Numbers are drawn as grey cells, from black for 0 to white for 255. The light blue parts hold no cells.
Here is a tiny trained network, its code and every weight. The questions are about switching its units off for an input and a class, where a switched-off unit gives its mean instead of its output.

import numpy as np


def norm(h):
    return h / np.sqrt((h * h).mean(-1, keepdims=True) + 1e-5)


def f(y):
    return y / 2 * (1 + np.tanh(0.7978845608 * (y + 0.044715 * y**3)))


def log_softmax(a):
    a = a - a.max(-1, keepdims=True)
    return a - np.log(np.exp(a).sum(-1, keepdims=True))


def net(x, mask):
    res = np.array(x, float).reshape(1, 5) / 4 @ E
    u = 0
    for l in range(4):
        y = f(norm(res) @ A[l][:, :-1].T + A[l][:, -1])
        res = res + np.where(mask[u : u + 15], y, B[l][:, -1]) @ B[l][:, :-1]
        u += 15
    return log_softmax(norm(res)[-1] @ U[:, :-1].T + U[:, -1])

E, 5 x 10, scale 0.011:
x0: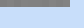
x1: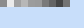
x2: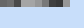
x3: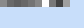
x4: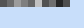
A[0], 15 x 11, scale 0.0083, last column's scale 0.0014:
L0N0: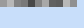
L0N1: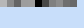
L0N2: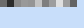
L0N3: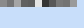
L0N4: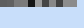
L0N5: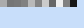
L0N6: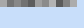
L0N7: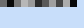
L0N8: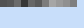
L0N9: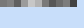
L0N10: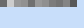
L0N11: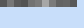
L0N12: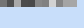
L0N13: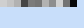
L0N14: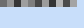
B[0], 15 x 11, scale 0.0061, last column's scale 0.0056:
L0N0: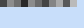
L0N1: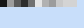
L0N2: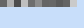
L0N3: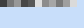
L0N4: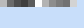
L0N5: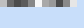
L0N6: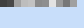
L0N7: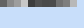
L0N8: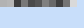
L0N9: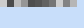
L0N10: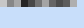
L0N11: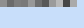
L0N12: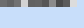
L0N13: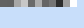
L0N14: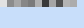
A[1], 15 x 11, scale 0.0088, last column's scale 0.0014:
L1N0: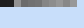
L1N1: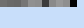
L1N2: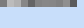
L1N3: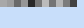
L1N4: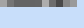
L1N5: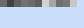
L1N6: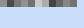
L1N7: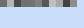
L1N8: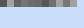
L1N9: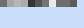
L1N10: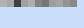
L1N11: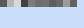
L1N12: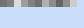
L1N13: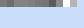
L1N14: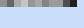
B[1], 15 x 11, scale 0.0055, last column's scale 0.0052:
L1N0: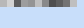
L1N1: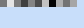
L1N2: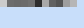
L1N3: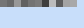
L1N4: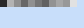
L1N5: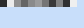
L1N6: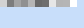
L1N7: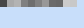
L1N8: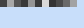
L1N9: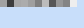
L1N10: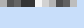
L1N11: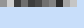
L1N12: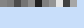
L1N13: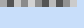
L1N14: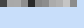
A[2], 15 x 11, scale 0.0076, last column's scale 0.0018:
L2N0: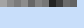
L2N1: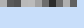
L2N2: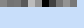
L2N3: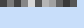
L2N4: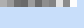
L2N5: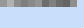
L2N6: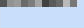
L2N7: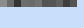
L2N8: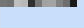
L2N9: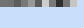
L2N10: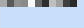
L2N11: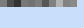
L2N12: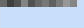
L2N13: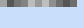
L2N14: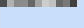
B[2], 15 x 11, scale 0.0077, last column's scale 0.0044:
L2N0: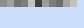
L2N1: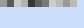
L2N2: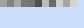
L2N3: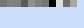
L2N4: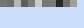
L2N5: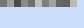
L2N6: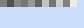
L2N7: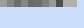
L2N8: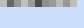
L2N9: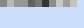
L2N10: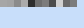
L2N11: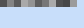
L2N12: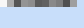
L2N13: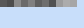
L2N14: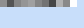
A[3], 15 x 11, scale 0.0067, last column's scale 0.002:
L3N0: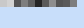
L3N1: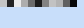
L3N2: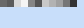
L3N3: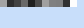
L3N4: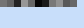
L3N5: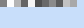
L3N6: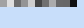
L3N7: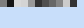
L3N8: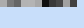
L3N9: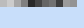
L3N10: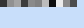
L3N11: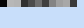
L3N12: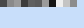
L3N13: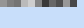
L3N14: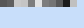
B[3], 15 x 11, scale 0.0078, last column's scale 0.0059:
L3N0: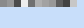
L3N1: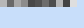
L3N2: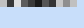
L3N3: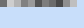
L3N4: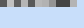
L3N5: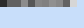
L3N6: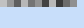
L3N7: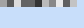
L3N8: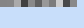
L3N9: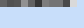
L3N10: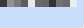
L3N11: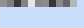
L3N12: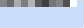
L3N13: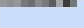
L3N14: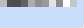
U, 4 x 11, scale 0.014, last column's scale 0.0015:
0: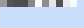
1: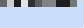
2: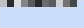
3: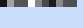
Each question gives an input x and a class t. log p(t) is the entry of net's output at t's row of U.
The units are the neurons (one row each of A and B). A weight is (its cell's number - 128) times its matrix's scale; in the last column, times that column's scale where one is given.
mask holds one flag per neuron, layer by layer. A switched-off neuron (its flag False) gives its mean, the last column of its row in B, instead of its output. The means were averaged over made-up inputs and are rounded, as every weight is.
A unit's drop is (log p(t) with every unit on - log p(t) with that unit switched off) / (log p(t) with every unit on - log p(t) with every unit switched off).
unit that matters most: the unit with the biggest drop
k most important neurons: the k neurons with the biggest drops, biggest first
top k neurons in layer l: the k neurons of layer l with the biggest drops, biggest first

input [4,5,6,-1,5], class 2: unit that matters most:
L0N9
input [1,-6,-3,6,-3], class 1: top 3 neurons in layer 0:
[L0N8; L0N12; L0N1]
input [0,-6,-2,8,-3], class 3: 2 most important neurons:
[L1N5; L2N3]
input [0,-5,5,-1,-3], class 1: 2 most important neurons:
[L0N8; L0N2]
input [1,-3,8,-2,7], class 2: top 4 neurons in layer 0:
[L0N9; L0N1; L0N7; L0N5]
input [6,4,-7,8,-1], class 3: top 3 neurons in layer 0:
[L0N0; L0N9; L0N14]
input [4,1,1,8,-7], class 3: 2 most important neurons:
[L1N5; L0N0]
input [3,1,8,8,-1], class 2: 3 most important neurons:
[L2N1; L0N9; L1N6]
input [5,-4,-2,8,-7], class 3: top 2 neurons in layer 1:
[L1N5; L1N4]
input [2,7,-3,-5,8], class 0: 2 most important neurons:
[L0N3; L3N14]
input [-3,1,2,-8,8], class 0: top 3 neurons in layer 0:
[L0N4; L0N3; L0N0]
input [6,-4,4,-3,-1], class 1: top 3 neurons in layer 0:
[L0N2; L0N8; L0N13]
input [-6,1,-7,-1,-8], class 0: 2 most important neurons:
[L0N5; L0N1]
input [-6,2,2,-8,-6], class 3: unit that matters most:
L0N1
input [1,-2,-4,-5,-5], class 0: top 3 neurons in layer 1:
[L1N10; L1N5; L1N4]
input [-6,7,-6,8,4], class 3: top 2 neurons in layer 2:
[L2N3; L2N14]
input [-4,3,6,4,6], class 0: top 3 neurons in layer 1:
[L1N9; L1N2; L1N13]
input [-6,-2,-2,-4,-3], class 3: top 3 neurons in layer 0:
[L0N1; L0N4; L0N2]
